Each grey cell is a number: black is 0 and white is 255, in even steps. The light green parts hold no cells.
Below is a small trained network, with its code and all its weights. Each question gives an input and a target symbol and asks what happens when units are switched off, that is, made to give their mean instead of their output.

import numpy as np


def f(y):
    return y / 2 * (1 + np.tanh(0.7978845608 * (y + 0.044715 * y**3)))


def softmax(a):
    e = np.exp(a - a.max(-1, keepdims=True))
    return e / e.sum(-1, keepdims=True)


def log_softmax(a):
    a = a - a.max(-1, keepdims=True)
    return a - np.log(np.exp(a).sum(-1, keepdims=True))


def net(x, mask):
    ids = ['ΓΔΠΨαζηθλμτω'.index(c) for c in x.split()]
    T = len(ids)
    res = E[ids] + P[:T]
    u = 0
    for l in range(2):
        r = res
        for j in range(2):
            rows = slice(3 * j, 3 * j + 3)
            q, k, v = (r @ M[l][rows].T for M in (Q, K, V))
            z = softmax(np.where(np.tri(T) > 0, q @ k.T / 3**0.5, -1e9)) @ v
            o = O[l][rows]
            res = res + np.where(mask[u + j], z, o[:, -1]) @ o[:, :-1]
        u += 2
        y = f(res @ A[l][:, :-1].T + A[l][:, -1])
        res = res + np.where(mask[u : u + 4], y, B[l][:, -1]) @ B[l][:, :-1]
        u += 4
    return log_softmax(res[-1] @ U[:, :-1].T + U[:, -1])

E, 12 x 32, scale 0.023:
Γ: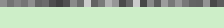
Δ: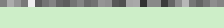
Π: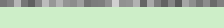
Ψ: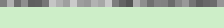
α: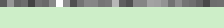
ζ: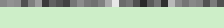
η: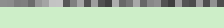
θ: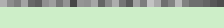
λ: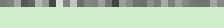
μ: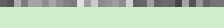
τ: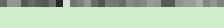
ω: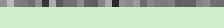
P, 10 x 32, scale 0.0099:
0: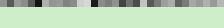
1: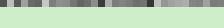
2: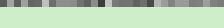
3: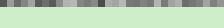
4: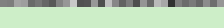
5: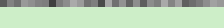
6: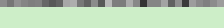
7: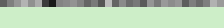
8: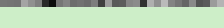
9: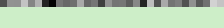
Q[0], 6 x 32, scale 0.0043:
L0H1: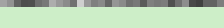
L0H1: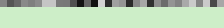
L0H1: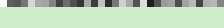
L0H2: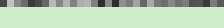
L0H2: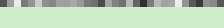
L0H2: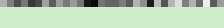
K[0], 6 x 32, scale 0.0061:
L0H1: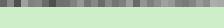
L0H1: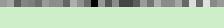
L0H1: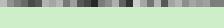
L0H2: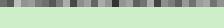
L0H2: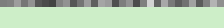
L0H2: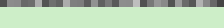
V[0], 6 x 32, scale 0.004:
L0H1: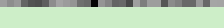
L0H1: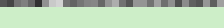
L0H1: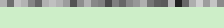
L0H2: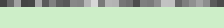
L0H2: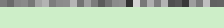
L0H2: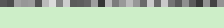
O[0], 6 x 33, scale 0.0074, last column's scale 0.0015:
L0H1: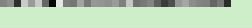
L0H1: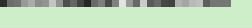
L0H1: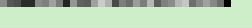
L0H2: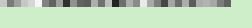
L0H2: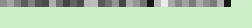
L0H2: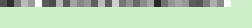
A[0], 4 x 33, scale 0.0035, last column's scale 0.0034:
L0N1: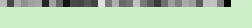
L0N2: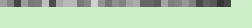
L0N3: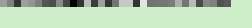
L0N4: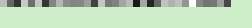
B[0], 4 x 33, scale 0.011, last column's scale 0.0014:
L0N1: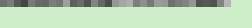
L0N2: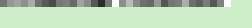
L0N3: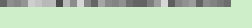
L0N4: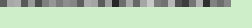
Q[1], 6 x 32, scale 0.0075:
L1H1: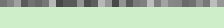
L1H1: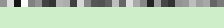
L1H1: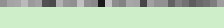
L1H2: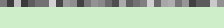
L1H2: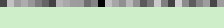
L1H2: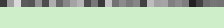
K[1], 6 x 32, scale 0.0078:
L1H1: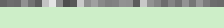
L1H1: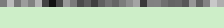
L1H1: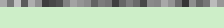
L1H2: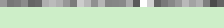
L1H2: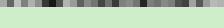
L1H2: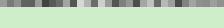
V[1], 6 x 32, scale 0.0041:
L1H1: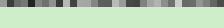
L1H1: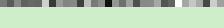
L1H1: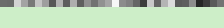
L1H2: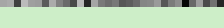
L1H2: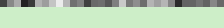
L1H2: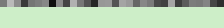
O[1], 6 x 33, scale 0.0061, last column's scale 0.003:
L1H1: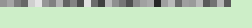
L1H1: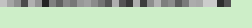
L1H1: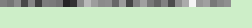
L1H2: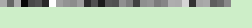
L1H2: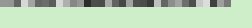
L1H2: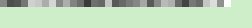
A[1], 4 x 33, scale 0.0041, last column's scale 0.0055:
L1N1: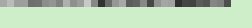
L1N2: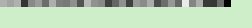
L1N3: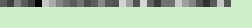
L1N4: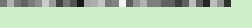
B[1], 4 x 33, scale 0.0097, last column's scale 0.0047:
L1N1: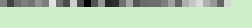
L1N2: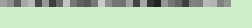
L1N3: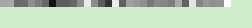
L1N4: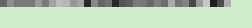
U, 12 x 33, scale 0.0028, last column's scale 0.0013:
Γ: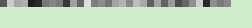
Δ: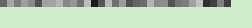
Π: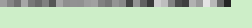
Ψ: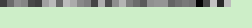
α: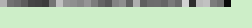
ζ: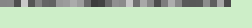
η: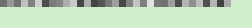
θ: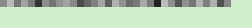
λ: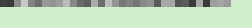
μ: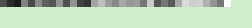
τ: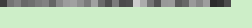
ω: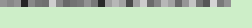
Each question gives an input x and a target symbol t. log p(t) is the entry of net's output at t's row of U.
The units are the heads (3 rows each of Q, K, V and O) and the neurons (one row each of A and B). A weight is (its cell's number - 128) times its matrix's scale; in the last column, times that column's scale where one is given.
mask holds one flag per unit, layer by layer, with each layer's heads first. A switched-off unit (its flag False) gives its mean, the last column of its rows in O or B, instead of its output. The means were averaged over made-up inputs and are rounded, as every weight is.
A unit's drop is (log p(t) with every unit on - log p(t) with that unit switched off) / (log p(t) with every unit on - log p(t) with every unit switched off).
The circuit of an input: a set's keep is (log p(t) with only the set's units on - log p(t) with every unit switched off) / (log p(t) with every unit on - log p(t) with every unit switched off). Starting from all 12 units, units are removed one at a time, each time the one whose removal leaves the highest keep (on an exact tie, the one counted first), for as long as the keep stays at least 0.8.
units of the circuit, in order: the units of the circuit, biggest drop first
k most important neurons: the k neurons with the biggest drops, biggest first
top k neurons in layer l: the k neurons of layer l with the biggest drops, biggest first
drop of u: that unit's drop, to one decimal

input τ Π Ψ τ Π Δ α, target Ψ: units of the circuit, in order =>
(L1H1; L1H2; L0H1)
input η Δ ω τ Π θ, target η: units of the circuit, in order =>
(L1H1; L0H1; L1N1)
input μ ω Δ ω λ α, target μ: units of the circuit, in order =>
(L0H1; L0H2)
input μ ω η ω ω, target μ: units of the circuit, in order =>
(L0H1; L0H2)
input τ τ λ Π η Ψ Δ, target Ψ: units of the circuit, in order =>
(L1H1; L1H2)
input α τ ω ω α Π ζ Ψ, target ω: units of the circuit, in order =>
(L1H2; L1H1)
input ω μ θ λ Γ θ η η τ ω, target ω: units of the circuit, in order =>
(L0H1; L1H2)
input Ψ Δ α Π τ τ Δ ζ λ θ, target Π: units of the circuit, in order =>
(L1H1; L1H2)
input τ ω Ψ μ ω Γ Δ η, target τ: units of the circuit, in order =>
(L0H1; L1N4; L1H2)
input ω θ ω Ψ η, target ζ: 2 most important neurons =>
(L1N3; L0N2)
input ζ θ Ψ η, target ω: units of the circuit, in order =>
(L1H2; L0H2)
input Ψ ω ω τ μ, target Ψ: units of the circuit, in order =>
(L0H1; L1H1; L0N4)
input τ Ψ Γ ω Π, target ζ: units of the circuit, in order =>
(L1H1; L0H1; L1N3)
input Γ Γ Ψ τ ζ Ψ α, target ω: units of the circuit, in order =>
(L1H2; L0H1; L1H1)
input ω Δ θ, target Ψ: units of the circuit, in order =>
(L1H1; L0H1; L1H2)
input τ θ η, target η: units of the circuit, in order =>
(L1H1)
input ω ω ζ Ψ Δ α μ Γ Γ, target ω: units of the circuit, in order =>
(L0H1; L1H2; L1H1)
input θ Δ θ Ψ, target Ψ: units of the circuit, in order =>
(L1H1; L1H2)
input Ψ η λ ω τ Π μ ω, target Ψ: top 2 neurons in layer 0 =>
(L0N1; L0N4)
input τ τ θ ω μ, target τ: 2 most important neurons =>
(L1N4; L1N3)
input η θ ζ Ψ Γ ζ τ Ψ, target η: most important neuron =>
(L1N1)
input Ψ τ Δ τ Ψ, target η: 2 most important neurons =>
(L1N1; L0N2)
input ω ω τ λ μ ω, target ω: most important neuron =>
(L1N3)
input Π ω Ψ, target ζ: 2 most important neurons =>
(L0N2; L1N3)
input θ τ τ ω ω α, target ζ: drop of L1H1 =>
0.6
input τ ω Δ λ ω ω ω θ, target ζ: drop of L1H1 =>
0.7
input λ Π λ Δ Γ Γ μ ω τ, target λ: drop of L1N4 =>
0.0
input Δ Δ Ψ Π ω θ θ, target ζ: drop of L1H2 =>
0.2
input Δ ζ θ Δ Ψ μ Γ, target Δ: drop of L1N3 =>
0.1
